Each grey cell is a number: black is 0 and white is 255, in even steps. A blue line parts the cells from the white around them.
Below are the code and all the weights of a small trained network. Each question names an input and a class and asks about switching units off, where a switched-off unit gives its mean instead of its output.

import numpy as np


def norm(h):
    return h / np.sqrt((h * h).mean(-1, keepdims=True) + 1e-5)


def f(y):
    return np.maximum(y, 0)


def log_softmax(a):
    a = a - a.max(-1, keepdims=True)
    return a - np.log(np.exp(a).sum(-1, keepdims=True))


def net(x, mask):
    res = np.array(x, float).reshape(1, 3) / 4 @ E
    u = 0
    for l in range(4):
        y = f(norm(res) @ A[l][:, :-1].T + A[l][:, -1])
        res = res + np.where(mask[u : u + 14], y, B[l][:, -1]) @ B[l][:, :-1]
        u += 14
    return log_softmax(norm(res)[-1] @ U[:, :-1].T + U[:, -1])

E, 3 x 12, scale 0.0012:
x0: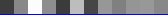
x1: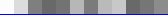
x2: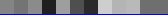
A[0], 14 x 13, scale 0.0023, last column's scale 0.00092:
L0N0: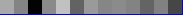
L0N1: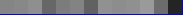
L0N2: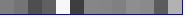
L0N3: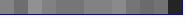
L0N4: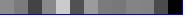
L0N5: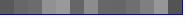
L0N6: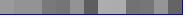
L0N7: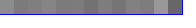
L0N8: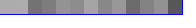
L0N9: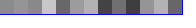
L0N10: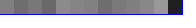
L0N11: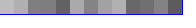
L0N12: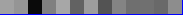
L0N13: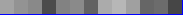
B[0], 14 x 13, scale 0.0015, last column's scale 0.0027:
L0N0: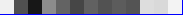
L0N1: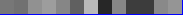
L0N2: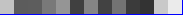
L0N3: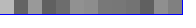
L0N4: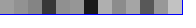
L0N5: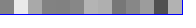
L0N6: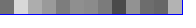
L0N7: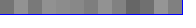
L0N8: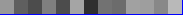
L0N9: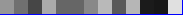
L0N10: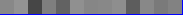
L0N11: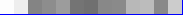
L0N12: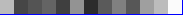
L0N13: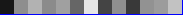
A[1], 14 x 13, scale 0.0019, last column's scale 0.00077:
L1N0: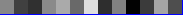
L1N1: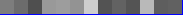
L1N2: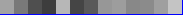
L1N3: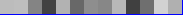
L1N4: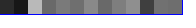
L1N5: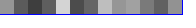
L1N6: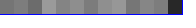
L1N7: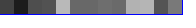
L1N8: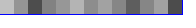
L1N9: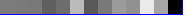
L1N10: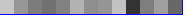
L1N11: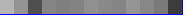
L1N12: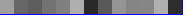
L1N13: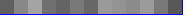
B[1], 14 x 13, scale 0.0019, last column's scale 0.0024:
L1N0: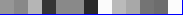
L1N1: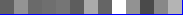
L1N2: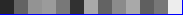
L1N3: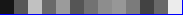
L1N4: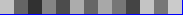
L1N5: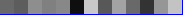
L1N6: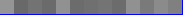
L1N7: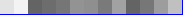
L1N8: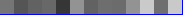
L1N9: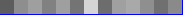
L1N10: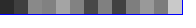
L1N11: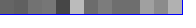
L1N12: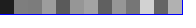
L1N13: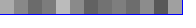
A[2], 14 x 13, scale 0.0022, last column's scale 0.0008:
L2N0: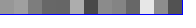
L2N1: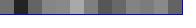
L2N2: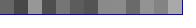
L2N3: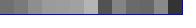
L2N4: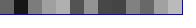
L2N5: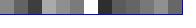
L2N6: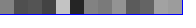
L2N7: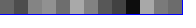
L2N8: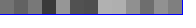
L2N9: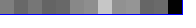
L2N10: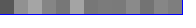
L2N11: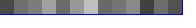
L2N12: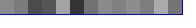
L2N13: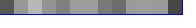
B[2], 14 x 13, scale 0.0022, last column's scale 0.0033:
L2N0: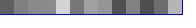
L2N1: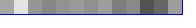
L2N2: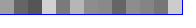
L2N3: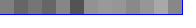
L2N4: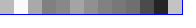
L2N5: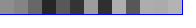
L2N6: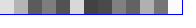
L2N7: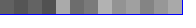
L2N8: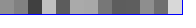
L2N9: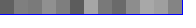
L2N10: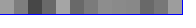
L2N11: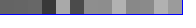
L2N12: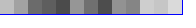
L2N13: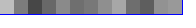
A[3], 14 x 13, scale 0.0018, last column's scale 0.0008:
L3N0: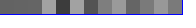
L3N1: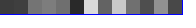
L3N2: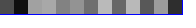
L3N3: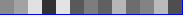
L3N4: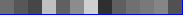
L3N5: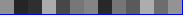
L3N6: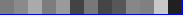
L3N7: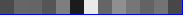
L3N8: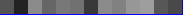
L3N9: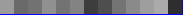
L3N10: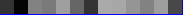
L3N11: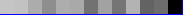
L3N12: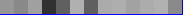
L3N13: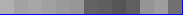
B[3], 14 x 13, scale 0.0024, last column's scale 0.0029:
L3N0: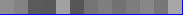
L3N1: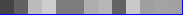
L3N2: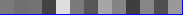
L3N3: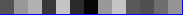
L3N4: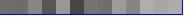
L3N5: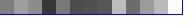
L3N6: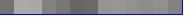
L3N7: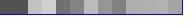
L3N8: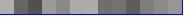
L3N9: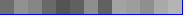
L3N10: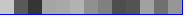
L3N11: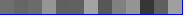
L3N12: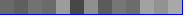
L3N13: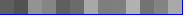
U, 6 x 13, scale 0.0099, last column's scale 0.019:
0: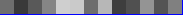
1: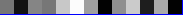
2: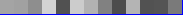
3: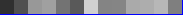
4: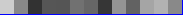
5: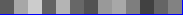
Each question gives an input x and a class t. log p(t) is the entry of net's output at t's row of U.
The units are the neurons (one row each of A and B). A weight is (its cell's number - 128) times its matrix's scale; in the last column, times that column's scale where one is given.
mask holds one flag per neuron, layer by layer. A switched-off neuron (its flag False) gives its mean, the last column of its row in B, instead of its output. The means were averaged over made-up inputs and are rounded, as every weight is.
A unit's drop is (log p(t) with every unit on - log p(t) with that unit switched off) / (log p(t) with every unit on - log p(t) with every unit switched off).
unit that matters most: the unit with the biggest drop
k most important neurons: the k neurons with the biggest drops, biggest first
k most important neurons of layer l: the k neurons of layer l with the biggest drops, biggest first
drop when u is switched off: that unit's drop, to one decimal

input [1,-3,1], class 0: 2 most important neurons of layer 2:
(L2N0, L2N6)
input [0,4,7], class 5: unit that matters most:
L0N13
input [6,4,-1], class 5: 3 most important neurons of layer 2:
(L2N8, L2N2, L2N6)
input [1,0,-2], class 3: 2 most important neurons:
(L2N6, L1N0)
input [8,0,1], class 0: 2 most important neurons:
(L0N11, L2N4)
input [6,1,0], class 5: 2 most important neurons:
(L2N8, L0N9)
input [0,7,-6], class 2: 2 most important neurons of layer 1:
(L1N5, L1N2)
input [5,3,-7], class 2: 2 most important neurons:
(L0N0, L0N2)
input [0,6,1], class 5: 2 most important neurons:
(L0N11, L0N6)
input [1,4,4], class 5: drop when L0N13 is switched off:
0.1
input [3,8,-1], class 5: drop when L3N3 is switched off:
0.1
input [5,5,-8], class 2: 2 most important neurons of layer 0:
(L0N0, L0N2)
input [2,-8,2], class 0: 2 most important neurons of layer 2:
(L2N7, L2N6)
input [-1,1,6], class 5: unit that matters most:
L1N3
